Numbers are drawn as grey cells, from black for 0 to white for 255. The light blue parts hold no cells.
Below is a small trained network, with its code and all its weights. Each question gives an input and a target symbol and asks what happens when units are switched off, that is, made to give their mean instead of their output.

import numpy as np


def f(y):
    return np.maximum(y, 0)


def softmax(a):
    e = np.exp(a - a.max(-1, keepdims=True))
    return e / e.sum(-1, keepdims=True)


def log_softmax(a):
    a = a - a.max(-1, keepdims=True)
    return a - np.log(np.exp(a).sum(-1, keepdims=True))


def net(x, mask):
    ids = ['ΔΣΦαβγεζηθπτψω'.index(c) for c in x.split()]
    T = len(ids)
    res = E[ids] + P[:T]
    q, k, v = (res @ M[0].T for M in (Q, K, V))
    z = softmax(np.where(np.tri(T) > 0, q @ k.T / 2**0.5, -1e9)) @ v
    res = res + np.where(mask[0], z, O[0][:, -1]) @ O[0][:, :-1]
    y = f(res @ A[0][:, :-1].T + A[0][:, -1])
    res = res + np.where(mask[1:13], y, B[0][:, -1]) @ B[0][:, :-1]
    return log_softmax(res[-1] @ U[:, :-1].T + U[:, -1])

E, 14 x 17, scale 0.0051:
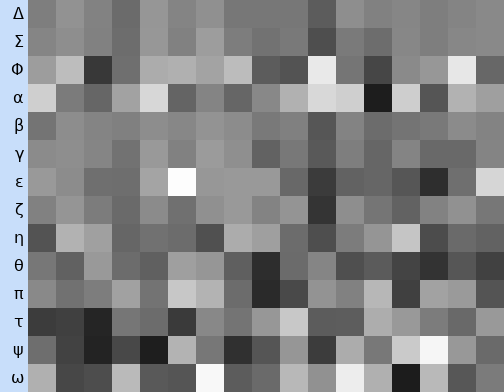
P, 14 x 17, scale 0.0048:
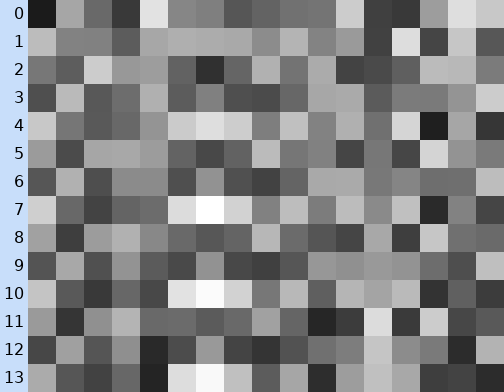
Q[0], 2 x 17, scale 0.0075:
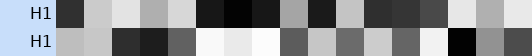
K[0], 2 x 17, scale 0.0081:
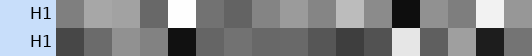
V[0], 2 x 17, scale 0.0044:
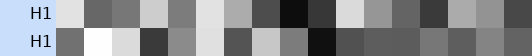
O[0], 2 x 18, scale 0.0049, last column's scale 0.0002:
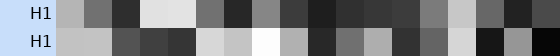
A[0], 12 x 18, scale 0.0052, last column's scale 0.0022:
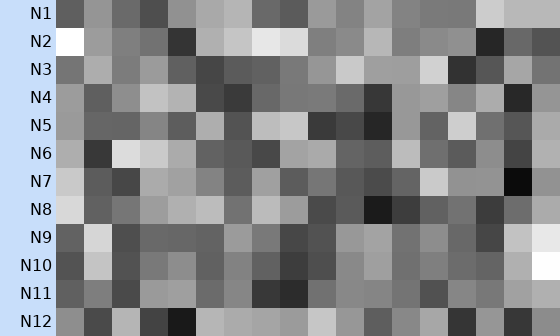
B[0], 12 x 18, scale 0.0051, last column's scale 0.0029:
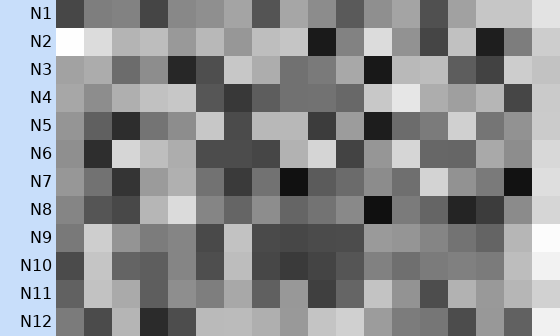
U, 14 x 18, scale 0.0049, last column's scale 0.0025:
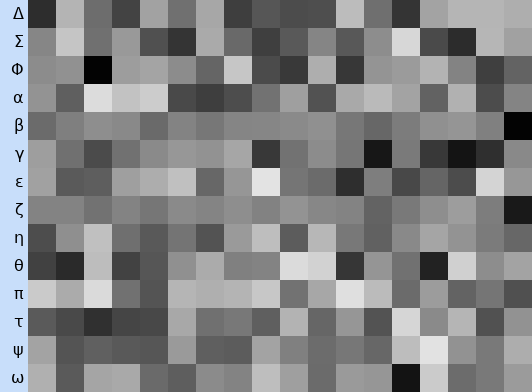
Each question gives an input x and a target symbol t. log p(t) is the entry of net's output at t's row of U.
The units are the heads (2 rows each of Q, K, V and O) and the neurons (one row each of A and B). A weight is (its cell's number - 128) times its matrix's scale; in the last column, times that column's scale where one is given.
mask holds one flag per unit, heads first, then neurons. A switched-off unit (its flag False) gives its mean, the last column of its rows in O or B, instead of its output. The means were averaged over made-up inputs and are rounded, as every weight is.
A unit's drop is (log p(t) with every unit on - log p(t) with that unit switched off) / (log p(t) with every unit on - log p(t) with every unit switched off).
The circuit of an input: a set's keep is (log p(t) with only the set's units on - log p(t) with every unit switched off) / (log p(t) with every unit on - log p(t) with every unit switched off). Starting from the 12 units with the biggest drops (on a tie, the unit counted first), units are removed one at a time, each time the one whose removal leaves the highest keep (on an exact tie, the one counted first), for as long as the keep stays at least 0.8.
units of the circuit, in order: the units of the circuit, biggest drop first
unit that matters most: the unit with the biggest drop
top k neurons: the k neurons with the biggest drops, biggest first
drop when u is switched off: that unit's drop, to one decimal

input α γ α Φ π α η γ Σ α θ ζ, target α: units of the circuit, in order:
(H1; N6; N4)
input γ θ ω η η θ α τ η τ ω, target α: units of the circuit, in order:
(H1; N6)
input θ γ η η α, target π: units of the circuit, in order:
(H1; N2)
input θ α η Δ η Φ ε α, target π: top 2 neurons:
(N2; N12)
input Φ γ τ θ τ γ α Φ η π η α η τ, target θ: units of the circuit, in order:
(H1; N12; N2)
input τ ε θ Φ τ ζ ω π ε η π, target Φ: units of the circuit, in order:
(H1; N7; N5)
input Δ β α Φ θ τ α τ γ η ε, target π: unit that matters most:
N2
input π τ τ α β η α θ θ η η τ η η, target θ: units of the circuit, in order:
(H1; N12)
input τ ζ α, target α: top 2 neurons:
(N4; N6)
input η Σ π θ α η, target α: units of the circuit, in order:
(H1; N4; N6)
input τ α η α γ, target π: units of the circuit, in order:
(H1; N2; N12)
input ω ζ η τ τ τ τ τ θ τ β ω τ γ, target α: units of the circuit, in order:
(H1; N6)
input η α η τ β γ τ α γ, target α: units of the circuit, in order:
(H1; N6; N4)
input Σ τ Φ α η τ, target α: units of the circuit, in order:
(H1; N4; N6)
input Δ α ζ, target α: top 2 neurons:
(N4; N6)
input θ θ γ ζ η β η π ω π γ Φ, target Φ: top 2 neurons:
(N5; N7)
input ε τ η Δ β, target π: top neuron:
(N2)
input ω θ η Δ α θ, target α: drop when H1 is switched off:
0.6
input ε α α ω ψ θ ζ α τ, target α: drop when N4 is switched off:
0.3
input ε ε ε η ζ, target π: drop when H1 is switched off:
0.8
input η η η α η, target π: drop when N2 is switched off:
0.4
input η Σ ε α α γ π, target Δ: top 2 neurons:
(N11; N10)
